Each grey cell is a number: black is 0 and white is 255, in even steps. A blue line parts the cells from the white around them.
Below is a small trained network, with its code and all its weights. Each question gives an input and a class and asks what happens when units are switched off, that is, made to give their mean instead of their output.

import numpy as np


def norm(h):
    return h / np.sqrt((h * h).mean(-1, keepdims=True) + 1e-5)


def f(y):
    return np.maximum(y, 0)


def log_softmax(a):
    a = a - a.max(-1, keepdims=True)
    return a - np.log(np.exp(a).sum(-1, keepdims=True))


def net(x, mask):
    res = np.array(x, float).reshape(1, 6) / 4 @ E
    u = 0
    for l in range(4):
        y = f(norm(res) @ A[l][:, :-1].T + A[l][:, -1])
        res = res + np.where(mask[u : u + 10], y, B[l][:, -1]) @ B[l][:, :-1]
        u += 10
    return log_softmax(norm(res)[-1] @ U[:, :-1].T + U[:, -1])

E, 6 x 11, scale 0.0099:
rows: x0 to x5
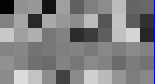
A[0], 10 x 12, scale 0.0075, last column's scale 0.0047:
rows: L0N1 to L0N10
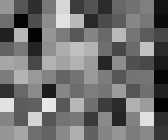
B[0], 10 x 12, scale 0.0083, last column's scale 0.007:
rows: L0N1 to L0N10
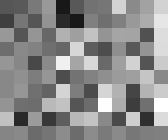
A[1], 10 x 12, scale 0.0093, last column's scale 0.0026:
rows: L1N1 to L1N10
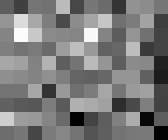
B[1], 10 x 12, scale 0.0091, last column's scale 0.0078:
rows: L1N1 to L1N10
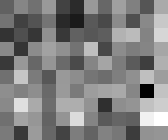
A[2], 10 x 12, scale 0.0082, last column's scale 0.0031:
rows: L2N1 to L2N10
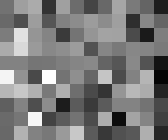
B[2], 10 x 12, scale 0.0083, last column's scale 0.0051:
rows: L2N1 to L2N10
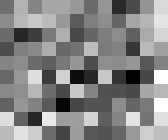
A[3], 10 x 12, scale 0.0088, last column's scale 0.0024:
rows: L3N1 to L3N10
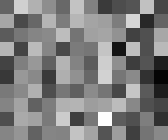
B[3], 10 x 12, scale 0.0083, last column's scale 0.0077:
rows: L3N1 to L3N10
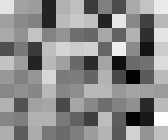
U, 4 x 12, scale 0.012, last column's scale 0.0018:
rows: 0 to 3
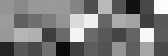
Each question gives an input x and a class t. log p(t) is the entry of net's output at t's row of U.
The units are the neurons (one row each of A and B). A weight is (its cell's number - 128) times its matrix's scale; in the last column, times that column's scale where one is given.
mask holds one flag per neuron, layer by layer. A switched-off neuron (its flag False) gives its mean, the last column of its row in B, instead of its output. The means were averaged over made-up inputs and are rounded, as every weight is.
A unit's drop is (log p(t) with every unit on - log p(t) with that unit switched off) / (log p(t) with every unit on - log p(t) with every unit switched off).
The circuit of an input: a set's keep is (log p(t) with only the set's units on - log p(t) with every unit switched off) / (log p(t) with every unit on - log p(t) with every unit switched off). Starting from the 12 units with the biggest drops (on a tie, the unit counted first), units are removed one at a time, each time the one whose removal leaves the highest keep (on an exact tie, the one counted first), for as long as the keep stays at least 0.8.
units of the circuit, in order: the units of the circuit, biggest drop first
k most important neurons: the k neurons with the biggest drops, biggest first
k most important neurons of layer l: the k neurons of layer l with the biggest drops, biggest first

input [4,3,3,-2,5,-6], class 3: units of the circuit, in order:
(L0N1)
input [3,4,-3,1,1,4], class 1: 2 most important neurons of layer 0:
(L0N3; L0N8)
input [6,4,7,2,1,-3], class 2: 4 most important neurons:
(L1N9; L0N8; L2N7; L2N6)
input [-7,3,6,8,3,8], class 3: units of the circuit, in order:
(L1N3; L1N2; L2N8)
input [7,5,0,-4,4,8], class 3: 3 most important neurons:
(L1N3; L0N8; L1N2)
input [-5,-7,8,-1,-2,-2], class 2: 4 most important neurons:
(L1N9; L2N7; L0N3; L1N6)
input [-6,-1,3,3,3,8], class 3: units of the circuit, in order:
(L1N2; L1N3)
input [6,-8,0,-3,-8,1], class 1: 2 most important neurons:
(L0N9; L2N9)
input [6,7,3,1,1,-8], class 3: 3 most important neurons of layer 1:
(L1N7; L1N10; L1N8)
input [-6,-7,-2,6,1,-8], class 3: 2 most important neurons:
(L0N2; L1N1)
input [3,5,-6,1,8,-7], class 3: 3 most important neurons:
(L0N2; L1N9; L0N1)
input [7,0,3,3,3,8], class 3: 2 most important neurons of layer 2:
(L2N6; L2N8)
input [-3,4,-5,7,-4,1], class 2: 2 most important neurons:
(L0N4; L2N10)
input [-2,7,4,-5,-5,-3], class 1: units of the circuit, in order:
(L0N5)
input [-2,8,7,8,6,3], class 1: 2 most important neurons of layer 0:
(L0N5; L0N3)
